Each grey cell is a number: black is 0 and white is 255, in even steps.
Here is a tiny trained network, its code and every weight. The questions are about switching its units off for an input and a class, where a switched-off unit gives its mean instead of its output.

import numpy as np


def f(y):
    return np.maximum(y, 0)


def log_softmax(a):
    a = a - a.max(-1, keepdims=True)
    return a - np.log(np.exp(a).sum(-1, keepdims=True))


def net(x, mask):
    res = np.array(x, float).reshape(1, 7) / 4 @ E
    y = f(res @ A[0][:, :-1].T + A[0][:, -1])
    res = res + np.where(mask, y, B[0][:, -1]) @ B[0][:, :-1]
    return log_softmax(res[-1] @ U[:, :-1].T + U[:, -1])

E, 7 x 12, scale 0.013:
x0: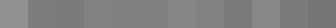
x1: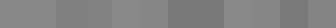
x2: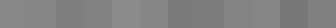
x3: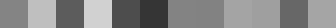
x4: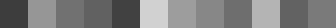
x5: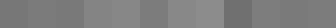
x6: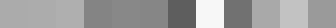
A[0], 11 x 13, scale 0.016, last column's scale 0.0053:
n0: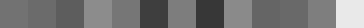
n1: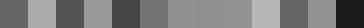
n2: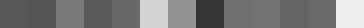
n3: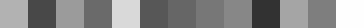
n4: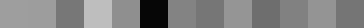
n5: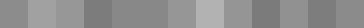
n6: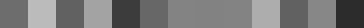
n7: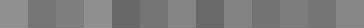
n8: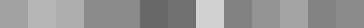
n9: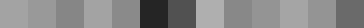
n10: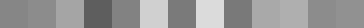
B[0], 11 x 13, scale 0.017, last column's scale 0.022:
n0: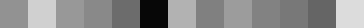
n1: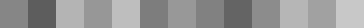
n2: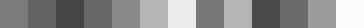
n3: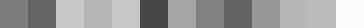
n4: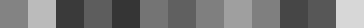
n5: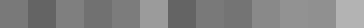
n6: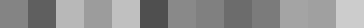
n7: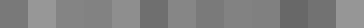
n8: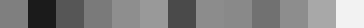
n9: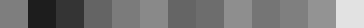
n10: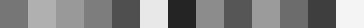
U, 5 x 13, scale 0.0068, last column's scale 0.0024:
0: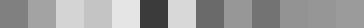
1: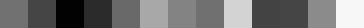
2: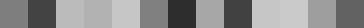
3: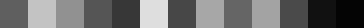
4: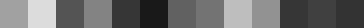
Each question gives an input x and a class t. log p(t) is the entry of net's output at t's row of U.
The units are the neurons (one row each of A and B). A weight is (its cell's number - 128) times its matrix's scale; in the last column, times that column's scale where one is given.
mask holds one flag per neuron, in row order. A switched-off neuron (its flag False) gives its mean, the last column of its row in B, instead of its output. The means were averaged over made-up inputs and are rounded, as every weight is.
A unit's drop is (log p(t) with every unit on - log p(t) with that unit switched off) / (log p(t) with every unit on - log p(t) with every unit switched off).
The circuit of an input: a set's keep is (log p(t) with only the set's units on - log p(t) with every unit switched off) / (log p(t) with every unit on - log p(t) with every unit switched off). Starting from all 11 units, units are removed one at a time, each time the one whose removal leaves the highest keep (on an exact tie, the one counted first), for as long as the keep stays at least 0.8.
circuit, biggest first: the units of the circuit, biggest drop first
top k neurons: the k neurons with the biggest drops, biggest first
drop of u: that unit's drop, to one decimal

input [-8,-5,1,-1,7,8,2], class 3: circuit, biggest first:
(n10)
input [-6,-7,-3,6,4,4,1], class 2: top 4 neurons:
(n2, n0, n3, n1)
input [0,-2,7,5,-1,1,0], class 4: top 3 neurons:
(n2, n4, n3)
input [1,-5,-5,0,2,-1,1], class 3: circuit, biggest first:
(n3, n9, n2)
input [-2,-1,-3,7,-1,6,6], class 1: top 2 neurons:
(n4, n9)
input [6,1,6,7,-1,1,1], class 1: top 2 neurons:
(n4, n9)
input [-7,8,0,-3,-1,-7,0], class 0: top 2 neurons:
(n8, n10)
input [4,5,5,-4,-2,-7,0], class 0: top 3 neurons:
(n8, n10, n9)
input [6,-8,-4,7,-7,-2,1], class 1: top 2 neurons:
(n9, n8)
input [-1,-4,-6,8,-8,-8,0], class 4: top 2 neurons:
(n4, n0)
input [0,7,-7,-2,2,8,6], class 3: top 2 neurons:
(n10, n3)
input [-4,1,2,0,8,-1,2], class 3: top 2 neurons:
(n3, n10)
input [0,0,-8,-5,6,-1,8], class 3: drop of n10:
0.3
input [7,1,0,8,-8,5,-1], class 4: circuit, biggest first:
(n4)
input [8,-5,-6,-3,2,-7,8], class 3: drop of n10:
1.1
